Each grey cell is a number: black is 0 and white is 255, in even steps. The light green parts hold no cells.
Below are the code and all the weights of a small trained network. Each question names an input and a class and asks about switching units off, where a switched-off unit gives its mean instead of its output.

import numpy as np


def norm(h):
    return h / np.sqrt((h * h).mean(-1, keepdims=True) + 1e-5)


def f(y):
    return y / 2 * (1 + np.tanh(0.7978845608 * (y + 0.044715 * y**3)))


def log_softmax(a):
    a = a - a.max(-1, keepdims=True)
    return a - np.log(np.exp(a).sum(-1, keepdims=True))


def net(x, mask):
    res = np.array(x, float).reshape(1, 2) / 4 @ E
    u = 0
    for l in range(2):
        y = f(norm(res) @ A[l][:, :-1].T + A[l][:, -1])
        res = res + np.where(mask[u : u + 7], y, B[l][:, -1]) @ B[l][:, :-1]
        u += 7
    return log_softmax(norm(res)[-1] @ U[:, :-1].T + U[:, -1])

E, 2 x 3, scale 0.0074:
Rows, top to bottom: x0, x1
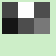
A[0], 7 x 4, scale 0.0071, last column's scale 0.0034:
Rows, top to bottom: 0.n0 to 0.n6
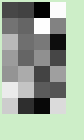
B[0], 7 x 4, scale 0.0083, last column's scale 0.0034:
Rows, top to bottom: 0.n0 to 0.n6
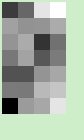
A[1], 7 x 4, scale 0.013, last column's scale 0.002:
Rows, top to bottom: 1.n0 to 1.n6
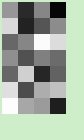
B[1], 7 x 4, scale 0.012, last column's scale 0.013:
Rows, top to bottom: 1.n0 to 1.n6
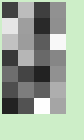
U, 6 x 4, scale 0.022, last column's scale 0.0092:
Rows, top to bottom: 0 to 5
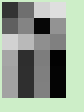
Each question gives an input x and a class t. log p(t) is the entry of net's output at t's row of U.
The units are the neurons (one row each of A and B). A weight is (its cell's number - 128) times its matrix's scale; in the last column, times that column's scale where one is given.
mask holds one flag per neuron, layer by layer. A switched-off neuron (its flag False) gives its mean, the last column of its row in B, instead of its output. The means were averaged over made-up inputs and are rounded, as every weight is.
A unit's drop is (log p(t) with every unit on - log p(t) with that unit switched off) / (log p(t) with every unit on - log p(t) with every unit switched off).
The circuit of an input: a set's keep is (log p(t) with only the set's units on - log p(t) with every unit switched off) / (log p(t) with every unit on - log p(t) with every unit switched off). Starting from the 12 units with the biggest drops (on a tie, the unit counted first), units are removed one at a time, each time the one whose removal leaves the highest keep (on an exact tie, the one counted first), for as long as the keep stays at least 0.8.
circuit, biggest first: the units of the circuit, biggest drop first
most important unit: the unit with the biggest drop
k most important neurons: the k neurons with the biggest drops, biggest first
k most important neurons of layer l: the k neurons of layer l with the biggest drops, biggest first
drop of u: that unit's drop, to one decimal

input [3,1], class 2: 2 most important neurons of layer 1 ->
[1.n6, 1.n5]
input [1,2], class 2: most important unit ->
1.n6
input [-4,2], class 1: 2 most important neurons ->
[1.n6, 1.n0]
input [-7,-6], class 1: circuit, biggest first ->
[1.n5, 1.n0]
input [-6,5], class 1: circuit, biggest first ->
[1.n6, 1.n0]
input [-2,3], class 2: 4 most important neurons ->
[1.n2, 1.n6, 1.n5, 0.n4]
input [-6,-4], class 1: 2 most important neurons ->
[1.n1, 1.n5]
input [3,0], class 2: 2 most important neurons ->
[0.n4, 1.n5]
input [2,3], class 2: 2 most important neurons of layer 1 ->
[1.n6, 1.n2]
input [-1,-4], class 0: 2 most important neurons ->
[0.n0, 1.n6]
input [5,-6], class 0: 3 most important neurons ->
[1.n6, 0.n6, 0.n0]
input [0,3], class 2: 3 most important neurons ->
[1.n2, 1.n6, 0.n6]
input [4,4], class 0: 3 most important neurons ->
[0.n0, 1.n1, 1.n0]
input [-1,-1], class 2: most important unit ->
0.n6
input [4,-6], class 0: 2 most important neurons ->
[1.n6, 0.n0]
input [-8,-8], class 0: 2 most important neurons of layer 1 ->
[1.n6, 1.n2]
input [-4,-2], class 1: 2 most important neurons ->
[0.n0, 1.n5]
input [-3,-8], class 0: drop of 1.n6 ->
1.2
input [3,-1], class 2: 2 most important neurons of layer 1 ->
[1.n5, 1.n0]
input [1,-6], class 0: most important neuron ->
[1.n6]
